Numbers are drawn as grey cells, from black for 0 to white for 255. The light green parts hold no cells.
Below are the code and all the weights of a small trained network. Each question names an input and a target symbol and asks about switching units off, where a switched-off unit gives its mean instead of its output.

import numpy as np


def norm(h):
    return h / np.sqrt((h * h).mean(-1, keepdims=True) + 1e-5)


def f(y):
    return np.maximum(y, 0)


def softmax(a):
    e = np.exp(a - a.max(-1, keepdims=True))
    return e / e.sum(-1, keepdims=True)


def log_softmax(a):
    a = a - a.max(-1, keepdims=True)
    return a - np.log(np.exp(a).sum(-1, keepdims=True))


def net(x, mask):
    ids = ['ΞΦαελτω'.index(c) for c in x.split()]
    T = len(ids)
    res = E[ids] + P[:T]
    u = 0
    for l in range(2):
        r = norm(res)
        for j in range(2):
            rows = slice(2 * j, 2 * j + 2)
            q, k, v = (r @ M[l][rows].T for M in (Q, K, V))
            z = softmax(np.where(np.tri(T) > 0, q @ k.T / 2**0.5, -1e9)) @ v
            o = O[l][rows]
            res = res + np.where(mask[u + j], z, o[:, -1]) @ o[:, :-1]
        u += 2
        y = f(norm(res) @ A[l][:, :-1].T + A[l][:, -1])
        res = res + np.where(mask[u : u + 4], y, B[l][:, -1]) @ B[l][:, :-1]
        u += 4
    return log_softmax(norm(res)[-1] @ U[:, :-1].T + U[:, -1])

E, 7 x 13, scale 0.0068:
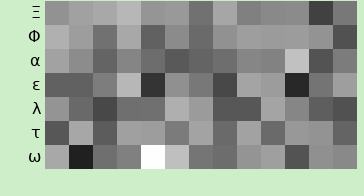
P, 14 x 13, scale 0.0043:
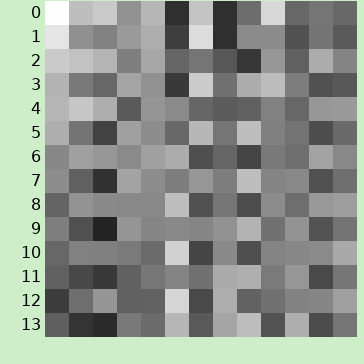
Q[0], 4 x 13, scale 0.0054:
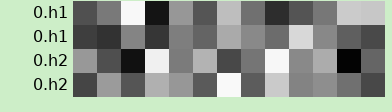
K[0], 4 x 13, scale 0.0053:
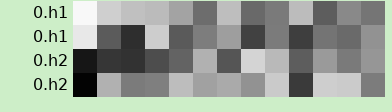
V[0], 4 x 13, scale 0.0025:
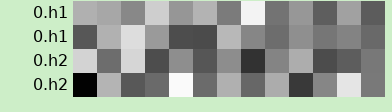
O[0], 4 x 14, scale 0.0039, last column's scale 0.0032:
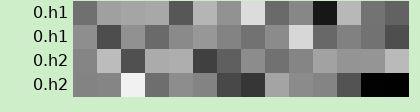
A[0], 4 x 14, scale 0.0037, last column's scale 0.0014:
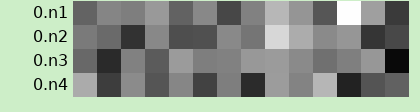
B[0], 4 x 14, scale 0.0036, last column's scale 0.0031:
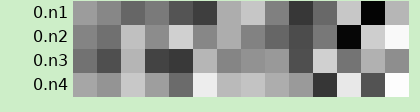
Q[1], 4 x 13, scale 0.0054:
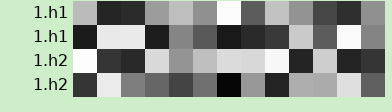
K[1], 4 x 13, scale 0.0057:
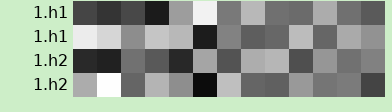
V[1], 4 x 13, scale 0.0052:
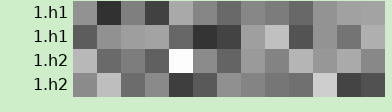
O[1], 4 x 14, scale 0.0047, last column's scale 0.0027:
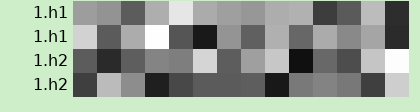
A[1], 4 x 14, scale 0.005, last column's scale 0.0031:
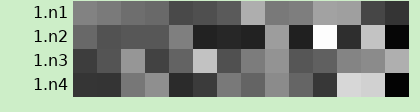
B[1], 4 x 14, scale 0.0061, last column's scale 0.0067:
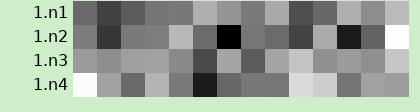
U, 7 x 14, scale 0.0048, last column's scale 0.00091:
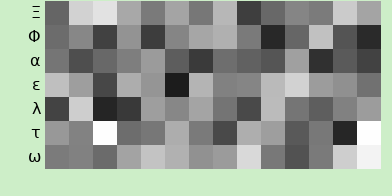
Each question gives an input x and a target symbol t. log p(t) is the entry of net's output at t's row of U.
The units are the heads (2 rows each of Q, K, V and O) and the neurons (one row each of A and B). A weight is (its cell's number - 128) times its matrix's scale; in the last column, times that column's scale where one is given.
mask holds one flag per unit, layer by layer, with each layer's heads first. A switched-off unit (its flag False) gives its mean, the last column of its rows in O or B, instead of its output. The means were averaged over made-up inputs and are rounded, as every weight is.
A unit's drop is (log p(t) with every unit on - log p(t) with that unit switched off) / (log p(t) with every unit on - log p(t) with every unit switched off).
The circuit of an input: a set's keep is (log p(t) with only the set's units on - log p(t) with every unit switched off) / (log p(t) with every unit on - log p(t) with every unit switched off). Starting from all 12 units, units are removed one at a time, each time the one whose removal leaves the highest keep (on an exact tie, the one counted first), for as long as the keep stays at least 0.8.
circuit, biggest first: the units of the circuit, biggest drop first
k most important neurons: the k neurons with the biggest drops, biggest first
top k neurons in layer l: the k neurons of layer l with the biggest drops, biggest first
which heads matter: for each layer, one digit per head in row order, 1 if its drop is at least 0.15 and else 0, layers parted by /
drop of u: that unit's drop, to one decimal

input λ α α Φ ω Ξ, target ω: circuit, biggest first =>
[1.h2]
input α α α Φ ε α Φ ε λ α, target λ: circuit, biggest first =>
[1.h1; 1.n2]
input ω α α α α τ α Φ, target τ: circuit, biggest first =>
[0.h2; 1.n2]
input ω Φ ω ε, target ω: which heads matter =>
00 / 11
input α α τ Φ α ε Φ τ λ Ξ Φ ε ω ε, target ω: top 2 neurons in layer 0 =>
[0.n3; 0.n2]
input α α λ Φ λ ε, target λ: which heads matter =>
00 / 11
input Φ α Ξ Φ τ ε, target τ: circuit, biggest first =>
[0.h2; 1.h2]
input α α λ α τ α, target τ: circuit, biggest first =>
[0.h2; 0.n4]
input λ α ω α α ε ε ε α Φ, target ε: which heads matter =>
00 / 01
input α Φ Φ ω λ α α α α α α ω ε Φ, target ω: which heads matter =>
01 / 10
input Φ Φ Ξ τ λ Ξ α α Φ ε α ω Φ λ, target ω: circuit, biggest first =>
[0.n3; 1.h2; 1.n2]
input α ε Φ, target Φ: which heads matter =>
00 / 00
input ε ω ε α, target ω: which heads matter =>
00 / 01
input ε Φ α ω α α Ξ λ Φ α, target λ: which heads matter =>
00 / 11
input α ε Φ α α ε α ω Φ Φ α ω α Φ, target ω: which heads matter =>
00 / 10
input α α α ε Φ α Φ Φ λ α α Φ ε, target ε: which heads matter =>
00 / 00
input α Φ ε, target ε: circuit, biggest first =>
[1.n4]
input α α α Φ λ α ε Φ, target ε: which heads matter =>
01 / 01
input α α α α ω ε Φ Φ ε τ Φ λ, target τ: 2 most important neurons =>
[0.n4; 1.n3]
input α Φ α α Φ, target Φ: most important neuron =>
[1.n2]
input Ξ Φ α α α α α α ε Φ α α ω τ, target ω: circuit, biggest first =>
[1.h2; 0.n3]
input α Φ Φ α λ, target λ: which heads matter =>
00 / 00
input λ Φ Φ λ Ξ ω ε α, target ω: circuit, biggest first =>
[0.n3; 1.h2; 1.h1]
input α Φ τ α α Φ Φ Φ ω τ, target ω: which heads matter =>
00 / 01
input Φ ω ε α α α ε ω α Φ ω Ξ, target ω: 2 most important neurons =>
[0.n3; 1.n2]
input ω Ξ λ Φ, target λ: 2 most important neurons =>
[1.n2; 0.n4]
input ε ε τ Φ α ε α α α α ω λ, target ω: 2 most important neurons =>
[0.n3; 0.n2]
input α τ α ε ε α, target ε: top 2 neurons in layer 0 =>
[0.n4; 0.n2]
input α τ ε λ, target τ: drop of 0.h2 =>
0.7
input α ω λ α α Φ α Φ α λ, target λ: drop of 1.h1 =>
0.2
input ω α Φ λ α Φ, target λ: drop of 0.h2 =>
0.0
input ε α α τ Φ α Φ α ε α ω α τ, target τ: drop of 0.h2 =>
1.0
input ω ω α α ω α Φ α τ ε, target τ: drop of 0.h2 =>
1.2
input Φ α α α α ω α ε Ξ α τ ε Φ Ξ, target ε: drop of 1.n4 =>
-0.1
